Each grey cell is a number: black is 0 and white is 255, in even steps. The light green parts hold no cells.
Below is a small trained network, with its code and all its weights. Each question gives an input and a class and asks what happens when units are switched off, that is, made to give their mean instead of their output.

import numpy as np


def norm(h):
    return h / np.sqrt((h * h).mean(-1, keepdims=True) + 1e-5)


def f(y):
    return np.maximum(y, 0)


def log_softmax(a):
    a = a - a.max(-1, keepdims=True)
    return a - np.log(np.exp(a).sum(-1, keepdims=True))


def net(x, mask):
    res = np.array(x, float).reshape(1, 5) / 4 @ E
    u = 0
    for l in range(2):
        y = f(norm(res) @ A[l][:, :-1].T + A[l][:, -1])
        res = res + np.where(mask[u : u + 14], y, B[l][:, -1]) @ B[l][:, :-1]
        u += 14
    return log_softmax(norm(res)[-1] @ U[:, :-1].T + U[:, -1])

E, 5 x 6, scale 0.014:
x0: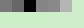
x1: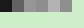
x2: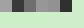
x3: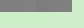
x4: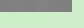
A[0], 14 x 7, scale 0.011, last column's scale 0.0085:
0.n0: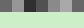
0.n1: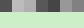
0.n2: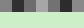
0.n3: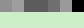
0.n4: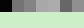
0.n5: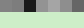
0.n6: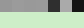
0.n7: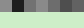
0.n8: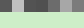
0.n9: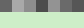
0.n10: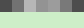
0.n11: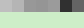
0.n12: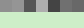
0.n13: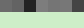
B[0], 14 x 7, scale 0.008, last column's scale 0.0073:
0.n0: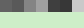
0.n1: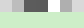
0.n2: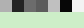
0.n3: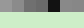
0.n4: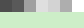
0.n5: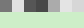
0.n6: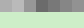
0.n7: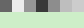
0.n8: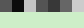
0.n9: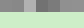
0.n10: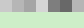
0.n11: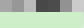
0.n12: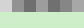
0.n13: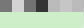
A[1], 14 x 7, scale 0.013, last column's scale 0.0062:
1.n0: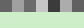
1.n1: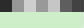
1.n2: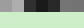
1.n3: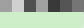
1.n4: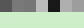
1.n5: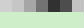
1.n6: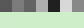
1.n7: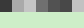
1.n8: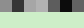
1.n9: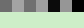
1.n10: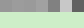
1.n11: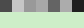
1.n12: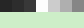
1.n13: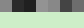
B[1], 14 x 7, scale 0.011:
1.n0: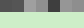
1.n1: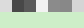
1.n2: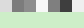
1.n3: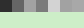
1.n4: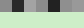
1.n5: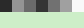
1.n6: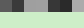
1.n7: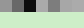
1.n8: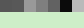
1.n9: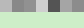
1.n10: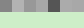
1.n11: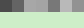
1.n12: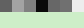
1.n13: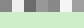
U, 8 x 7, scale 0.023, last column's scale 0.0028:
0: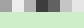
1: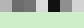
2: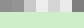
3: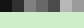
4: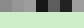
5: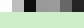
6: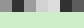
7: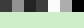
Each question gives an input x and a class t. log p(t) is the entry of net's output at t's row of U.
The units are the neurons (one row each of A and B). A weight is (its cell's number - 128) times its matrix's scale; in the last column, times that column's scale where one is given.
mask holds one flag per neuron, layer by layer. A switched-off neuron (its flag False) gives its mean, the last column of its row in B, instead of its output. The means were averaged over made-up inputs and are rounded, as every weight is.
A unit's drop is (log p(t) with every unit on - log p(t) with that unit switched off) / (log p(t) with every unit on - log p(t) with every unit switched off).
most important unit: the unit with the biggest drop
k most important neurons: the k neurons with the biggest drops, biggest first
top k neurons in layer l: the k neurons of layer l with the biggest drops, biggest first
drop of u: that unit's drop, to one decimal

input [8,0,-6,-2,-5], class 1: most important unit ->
0.n4
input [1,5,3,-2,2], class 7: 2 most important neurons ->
[1.n12; 1.n2]
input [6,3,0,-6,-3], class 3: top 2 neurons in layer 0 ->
[0.n2; 0.n1]
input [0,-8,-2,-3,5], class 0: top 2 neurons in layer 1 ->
[1.n5; 1.n1]
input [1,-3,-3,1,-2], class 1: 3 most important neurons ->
[1.n2; 0.n2; 0.n8]
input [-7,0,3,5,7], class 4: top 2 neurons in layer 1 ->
[1.n5; 1.n2]
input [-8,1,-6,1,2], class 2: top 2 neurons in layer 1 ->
[1.n12; 1.n1]
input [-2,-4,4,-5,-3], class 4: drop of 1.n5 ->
0.1
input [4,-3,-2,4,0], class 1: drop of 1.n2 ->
0.1
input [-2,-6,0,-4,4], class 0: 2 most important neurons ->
[0.n2; 1.n5]
